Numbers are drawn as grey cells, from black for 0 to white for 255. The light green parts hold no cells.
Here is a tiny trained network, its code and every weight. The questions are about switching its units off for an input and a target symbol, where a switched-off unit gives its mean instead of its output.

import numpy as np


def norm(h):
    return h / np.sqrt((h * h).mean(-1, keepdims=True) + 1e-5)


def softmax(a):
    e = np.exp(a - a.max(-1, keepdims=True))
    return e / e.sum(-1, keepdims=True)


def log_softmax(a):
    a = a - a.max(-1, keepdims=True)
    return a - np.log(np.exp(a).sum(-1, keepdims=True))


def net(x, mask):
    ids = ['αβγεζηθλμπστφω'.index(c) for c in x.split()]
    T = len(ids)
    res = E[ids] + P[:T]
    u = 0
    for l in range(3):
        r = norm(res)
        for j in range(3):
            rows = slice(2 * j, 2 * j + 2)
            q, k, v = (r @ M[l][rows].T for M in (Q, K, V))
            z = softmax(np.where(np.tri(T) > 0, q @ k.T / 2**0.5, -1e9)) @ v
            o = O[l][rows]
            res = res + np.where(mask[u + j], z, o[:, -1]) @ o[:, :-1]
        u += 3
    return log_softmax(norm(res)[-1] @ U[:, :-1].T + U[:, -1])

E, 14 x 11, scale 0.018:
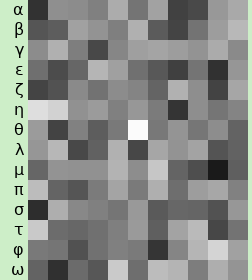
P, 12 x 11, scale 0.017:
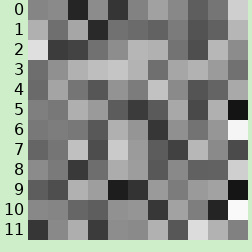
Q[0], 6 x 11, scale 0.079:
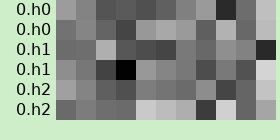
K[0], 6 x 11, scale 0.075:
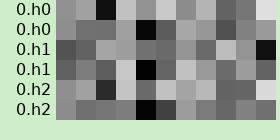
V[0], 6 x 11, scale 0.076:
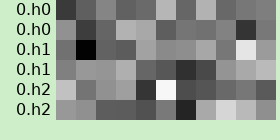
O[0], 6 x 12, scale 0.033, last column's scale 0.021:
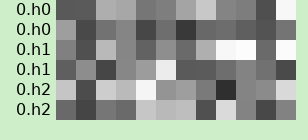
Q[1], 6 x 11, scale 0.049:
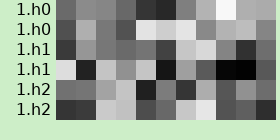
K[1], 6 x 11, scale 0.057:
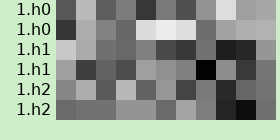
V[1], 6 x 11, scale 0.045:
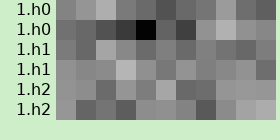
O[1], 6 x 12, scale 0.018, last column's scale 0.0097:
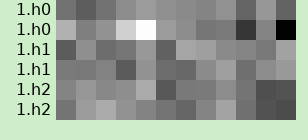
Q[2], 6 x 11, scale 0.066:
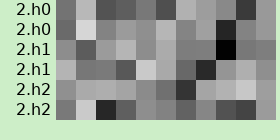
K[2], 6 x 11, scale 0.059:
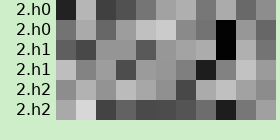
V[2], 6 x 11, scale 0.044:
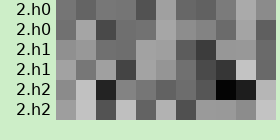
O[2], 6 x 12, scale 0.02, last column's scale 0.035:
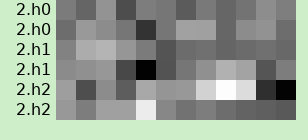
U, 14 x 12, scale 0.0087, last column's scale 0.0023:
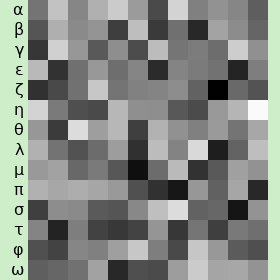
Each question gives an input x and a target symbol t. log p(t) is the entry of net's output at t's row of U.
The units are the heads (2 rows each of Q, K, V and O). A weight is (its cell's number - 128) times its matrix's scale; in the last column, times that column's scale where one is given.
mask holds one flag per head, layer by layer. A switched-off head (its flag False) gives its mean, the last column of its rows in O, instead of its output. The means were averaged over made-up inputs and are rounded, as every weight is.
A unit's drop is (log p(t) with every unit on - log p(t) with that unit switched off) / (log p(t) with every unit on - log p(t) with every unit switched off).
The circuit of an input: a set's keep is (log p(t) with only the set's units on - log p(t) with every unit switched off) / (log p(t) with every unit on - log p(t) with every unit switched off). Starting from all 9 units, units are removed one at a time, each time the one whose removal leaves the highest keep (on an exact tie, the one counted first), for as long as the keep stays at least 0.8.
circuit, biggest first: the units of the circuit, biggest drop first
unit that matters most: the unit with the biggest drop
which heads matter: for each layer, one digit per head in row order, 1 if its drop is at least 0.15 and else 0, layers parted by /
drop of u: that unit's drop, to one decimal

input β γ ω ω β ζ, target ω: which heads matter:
011 / 000 / 000
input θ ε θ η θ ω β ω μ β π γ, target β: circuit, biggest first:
(0.h1, 2.h2)
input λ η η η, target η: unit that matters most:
0.h1
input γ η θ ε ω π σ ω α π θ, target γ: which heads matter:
100 / 000 / 001
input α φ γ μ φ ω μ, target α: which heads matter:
001 / 100 / 001
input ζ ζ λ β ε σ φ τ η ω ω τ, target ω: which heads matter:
011 / 000 / 000
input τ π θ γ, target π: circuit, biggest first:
(2.h2, 0.h0, 0.h1)
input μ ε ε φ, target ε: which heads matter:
100 / 000 / 001
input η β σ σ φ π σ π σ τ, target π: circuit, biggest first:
(0.h0, 2.h2, 0.h1)
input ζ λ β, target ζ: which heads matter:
100 / 100 / 001
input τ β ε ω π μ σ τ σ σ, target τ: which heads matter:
001 / 000 / 000
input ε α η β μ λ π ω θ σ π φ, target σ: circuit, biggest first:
(0.h1, 2.h2, 1.h0)
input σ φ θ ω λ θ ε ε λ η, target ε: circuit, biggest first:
(0.h0, 2.h2, 0.h1)
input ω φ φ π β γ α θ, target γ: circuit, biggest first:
(0.h0)
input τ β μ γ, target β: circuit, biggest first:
(2.h2, 0.h1)
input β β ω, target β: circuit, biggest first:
(0.h1, 2.h2)
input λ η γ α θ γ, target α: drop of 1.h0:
0.4
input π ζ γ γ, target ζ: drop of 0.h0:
0.2
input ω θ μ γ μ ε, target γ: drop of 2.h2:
0.2
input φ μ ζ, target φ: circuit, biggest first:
(0.h2)
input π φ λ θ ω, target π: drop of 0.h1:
0.1
